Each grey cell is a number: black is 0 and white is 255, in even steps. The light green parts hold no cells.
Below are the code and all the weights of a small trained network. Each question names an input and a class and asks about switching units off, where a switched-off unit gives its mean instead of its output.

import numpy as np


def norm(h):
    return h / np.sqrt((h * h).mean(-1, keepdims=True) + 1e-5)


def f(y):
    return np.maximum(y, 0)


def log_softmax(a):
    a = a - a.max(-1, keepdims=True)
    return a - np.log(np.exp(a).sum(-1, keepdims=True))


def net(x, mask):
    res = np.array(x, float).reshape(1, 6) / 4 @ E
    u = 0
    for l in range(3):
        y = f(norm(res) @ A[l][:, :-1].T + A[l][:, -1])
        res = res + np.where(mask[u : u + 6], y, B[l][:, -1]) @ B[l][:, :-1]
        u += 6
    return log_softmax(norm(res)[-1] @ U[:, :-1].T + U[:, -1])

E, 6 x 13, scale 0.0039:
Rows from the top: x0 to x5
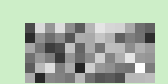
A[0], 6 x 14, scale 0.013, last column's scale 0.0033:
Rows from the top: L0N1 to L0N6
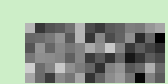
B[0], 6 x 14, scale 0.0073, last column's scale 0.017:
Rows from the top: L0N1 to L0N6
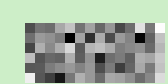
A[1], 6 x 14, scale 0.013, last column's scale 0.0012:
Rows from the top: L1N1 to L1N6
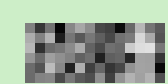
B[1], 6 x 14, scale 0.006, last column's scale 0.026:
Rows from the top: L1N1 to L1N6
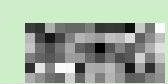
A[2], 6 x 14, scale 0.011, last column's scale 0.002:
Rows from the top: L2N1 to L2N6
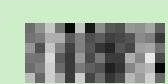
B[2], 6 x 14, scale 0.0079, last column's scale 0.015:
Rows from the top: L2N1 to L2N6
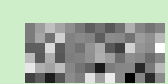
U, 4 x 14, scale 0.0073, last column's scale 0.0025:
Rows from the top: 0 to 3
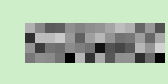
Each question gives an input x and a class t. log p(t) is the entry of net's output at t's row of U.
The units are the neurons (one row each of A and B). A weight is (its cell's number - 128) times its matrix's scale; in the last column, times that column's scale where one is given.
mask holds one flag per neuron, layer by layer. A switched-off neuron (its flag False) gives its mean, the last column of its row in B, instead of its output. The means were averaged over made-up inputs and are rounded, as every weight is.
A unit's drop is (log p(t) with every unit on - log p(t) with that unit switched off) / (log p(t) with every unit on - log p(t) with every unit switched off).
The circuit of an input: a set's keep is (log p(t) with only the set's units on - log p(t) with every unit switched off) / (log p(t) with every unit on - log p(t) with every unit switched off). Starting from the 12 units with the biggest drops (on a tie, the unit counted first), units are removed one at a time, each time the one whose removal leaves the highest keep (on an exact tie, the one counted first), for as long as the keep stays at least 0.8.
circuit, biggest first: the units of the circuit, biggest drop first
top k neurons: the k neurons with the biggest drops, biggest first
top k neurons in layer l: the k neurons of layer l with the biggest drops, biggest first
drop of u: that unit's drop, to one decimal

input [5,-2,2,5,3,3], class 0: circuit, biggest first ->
(L1N1, L0N1, L0N4)
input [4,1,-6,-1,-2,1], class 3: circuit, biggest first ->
(L0N2, L1N1)
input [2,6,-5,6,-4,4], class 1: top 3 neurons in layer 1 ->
(L1N5, L1N2, L1N3)
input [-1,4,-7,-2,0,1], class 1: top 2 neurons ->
(L0N2, L1N5)
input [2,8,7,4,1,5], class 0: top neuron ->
(L1N1)
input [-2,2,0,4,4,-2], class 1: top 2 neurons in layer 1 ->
(L1N3, L1N2)
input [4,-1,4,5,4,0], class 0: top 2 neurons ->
(L1N1, L0N3)
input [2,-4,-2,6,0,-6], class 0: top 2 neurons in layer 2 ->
(L2N3, L2N2)
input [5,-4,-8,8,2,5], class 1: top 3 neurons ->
(L0N6, L0N4, L1N5)
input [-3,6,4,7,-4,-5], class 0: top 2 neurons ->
(L1N1, L0N1)
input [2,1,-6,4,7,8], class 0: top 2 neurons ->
(L0N1, L0N5)
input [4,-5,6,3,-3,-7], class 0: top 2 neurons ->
(L1N1, L0N1)
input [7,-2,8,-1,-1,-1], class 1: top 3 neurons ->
(L0N6, L1N2, L1N3)
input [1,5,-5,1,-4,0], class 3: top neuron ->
(L0N2)
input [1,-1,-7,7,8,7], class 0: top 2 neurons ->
(L0N1, L0N5)
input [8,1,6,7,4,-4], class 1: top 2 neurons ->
(L0N6, L1N2)
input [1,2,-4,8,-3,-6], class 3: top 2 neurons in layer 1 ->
(L1N1, L1N5)
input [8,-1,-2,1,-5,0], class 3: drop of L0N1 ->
0.2
